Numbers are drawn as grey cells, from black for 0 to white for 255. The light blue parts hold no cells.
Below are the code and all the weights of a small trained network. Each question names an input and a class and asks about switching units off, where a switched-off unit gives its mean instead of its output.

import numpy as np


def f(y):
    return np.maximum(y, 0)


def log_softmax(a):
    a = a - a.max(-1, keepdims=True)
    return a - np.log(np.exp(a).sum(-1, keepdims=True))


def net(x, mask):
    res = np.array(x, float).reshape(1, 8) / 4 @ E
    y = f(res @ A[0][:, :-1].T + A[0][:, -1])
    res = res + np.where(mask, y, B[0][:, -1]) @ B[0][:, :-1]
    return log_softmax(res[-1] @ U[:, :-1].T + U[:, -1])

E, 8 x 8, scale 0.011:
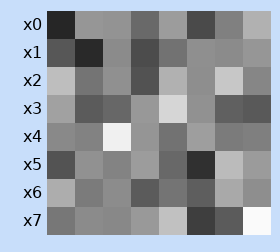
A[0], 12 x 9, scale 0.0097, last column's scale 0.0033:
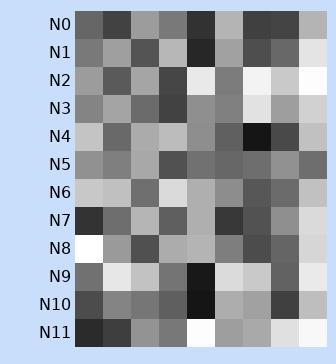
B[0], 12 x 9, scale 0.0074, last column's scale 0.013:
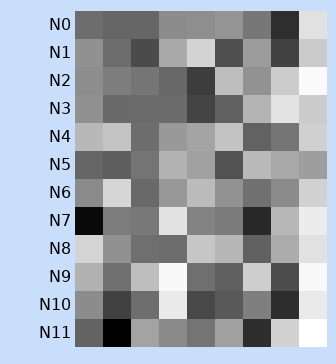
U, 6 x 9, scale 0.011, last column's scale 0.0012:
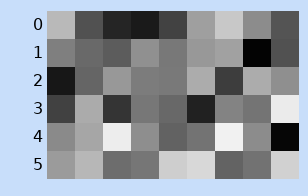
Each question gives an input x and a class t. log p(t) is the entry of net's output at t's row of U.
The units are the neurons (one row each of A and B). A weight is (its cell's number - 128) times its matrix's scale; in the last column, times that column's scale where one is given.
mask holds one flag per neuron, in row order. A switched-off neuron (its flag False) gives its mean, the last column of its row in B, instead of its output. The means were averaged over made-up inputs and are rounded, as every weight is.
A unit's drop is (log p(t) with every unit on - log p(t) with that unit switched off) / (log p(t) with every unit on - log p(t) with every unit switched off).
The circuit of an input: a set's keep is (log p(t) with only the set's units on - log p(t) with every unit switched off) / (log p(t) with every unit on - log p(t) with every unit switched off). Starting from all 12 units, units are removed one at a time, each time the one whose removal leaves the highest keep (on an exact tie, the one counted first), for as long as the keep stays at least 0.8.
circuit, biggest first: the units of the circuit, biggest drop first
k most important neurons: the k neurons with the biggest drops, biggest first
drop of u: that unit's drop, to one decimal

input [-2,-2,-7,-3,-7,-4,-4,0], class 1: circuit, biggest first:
(N1)
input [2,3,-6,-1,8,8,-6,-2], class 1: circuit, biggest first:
(N9, N10, N0)
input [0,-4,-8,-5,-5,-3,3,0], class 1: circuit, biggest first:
(N7, N1)
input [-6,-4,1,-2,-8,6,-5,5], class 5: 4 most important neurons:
(N8, N10, N6, N7)
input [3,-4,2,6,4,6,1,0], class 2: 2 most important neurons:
(N9, N1)
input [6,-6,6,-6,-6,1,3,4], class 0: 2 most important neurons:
(N3, N2)
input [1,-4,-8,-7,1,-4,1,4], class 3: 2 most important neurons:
(N11, N1)
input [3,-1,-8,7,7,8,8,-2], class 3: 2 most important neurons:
(N11, N2)
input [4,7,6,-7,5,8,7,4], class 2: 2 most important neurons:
(N11, N7)
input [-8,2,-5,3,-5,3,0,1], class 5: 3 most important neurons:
(N8, N9, N10)
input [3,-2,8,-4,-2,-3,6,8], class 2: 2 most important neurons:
(N11, N7)
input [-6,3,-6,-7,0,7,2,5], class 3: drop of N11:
0.2
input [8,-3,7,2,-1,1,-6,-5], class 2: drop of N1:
0.1
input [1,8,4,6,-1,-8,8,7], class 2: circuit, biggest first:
(N11)
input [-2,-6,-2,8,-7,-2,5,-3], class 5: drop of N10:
0.0
